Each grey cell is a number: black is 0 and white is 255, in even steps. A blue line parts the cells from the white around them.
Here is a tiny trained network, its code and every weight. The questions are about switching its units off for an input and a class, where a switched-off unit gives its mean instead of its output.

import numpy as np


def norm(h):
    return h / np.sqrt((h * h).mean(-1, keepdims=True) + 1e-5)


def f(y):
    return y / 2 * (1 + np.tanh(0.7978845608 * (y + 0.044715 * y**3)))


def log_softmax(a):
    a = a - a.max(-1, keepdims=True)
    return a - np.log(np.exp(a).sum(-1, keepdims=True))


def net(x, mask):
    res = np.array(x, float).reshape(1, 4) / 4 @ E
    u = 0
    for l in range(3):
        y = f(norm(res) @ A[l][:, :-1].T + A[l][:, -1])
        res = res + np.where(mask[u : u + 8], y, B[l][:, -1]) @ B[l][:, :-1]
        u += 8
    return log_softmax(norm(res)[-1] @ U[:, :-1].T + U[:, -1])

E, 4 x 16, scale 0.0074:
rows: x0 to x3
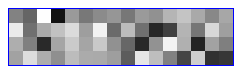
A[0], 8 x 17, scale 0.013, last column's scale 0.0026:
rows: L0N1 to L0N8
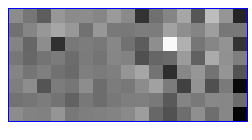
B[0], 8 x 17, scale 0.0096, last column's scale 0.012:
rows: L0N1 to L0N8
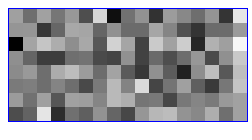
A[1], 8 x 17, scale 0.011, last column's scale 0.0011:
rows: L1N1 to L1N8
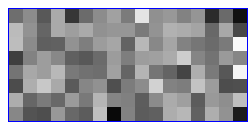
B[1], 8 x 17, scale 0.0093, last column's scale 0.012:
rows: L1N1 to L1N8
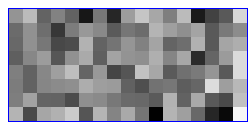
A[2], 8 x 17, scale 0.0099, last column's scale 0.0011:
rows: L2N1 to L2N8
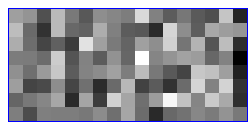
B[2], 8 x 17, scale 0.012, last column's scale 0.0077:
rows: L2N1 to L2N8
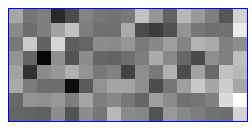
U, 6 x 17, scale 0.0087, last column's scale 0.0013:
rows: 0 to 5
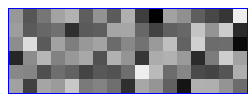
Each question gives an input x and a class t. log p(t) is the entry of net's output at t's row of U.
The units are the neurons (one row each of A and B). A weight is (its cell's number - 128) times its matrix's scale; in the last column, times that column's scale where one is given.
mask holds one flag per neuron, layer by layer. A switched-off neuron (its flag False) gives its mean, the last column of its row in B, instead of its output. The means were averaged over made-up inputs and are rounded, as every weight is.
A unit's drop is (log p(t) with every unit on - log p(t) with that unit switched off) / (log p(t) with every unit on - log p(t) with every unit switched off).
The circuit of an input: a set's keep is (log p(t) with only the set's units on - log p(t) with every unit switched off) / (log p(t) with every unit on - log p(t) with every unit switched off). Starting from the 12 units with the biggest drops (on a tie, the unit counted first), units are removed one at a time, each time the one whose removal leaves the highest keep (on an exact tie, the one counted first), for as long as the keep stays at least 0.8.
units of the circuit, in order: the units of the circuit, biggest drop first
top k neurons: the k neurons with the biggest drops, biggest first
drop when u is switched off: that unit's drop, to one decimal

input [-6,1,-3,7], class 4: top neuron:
(L0N6)
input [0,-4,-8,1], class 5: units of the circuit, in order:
(L0N5 L1N6)
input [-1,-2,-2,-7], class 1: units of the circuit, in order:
(L0N4 L2N6)
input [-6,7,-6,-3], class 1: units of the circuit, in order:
(L0N5 L0N4 L2N6 L1N8)
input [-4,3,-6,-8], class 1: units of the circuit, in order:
(L2N6 L0N4)
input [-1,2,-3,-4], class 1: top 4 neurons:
(L0N4 L0N7 L2N6 L0N5)
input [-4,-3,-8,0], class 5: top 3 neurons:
(L0N5 L0N8 L0N7)
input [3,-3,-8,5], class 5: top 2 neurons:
(L0N5 L1N6)
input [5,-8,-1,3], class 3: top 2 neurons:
(L0N3 L1N4)
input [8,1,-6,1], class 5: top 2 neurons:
(L0N5 L0N3)
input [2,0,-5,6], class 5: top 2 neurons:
(L0N5 L1N6)
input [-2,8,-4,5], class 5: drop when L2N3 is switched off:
0.0
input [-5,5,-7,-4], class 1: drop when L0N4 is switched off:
0.5
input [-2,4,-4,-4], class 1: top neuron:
(L0N4)
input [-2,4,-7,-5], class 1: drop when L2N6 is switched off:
0.2
